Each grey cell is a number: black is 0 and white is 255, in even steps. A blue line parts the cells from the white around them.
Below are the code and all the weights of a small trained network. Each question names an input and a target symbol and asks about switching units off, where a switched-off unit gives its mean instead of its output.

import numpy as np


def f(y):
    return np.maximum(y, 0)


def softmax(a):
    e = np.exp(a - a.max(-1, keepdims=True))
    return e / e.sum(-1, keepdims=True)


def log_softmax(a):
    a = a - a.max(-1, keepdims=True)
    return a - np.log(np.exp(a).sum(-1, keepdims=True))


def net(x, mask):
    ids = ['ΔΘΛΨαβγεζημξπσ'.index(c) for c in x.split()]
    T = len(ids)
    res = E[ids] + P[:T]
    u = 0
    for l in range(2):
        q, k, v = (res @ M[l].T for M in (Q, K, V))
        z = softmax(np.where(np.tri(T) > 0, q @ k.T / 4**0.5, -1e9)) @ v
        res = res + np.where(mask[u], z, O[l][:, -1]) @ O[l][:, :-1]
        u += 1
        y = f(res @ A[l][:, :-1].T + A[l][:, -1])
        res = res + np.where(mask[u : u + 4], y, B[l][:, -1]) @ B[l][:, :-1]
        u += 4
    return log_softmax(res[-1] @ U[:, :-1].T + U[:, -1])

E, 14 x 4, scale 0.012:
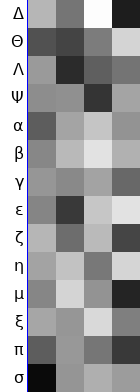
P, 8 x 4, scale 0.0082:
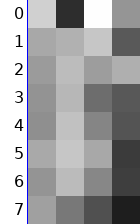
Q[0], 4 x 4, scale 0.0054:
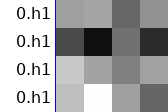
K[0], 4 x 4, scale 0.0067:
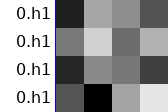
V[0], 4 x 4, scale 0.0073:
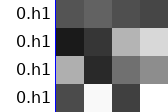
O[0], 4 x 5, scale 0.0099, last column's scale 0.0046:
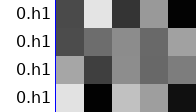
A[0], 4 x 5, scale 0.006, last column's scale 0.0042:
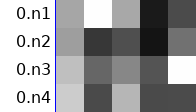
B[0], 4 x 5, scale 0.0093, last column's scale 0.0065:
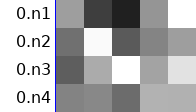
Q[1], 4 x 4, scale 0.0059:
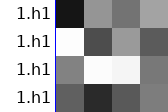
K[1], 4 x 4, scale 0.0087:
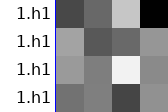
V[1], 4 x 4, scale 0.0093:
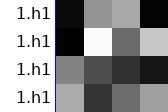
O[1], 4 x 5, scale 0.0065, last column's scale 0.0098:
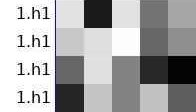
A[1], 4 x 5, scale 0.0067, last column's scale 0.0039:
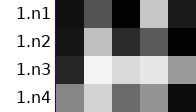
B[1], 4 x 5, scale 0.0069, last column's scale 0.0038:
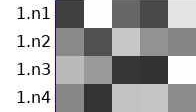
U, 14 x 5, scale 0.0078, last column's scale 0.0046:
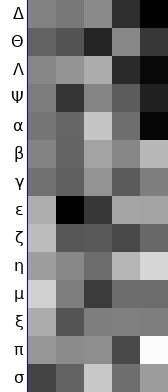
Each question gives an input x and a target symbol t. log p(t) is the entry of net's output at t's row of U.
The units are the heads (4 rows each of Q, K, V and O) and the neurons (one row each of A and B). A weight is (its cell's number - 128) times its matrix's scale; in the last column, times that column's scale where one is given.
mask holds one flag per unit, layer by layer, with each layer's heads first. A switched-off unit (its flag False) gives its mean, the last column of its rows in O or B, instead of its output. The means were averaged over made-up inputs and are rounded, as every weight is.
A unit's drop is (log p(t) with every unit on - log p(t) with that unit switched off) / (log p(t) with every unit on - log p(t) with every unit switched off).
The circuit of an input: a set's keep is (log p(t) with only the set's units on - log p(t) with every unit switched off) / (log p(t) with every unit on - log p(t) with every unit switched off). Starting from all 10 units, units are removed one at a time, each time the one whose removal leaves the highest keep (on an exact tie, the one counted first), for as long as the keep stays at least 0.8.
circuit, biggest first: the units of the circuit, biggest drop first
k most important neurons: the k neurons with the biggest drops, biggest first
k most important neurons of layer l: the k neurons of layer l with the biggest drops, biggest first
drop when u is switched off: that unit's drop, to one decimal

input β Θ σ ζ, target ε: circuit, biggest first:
(1.h1 0.h1 1.n1)
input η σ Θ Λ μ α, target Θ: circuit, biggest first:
(1.h1 0.h1)
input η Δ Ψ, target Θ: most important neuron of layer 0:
(0.n1)
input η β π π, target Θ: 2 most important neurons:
(1.n1 0.n2)
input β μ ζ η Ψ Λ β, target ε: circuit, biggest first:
(1.h1 0.h1 0.n1)
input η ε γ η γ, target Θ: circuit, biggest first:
(1.h1 0.h1)
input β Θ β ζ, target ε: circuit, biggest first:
(1.h1 0.h1)
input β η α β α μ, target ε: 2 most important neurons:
(0.n1 1.n1)
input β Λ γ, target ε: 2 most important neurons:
(0.n1 0.n3)
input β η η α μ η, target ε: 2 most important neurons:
(0.n1 0.n3)
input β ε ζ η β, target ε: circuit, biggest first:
(1.h1 0.n1 0.h1)
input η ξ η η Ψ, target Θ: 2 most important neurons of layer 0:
(0.n2 0.n4)
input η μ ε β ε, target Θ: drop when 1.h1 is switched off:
1.5
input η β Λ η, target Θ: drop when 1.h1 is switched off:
1.5
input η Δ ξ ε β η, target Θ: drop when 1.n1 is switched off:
0.2
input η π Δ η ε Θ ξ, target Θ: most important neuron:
(1.n1)
